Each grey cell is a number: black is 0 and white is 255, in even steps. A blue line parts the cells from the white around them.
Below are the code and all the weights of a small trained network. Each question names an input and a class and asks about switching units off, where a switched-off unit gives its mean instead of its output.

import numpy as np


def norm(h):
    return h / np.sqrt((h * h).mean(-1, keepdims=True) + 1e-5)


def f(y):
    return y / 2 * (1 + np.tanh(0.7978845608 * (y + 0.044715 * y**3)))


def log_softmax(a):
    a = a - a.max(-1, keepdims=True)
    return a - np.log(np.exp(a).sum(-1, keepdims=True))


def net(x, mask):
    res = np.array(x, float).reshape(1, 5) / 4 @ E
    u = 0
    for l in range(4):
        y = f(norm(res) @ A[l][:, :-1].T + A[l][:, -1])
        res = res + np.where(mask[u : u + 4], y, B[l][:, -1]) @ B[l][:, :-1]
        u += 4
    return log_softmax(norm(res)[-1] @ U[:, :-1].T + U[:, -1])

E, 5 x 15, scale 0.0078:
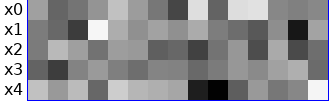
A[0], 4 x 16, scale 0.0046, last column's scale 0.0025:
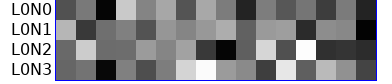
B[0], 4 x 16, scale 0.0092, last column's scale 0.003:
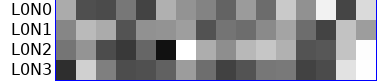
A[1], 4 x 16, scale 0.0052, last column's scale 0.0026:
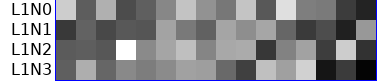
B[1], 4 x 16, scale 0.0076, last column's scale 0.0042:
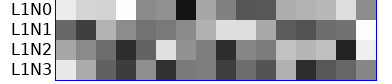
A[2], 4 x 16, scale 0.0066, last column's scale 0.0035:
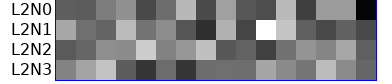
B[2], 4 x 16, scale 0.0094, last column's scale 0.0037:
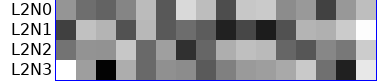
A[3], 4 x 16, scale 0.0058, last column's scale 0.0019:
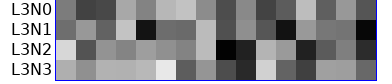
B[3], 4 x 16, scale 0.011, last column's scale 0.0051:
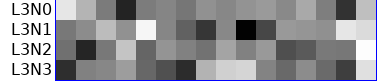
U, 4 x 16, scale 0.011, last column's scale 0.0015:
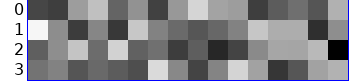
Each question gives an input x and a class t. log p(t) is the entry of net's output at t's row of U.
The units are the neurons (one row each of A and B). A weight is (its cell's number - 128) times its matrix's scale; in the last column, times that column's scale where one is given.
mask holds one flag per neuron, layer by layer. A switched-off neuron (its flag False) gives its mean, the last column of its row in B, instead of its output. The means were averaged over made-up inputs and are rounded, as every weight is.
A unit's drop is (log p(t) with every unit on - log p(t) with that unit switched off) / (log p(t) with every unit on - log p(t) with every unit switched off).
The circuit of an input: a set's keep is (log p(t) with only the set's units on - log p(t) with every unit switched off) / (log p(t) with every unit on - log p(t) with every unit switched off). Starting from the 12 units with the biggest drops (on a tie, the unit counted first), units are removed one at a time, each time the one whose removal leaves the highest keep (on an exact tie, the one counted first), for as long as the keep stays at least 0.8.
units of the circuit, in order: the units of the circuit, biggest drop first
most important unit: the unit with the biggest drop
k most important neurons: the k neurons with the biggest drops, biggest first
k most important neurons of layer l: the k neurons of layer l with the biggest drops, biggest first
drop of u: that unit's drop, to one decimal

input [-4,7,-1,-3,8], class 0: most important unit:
L3N3
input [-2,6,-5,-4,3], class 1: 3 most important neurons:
(L1N2 L3N0 L0N2)
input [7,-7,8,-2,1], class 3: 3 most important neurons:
(L0N2 L0N0 L3N1)
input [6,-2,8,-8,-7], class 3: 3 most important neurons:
(L0N2 L3N3 L1N3)
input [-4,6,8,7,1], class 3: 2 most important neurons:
(L0N2 L2N3)
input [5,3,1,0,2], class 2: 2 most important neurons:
(L2N1 L2N3)
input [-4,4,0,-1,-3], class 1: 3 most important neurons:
(L1N2 L2N1 L3N0)
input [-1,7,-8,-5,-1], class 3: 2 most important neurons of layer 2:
(L2N0 L2N3)
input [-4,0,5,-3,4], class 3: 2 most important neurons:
(L0N2 L2N1)
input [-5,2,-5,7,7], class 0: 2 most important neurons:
(L2N2 L3N3)
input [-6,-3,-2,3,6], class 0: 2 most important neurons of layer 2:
(L2N1 L2N2)
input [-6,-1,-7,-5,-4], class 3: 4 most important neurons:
(L0N3 L2N0 L2N1 L1N0)
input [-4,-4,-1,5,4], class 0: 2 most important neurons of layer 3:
(L3N3 L3N0)
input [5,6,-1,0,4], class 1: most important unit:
L1N2
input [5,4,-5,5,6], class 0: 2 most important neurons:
(L3N3 L0N2)
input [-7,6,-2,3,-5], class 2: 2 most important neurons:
(L3N1 L2N3)
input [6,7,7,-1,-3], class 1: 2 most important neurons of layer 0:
(L0N0 L0N3)
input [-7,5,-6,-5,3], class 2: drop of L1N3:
0.0
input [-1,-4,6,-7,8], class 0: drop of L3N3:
0.1
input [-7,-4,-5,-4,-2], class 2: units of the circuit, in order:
(L3N1)
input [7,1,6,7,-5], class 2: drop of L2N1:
1.2
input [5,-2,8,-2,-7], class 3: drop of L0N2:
0.9
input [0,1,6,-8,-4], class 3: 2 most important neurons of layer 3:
(L3N3 L3N2)
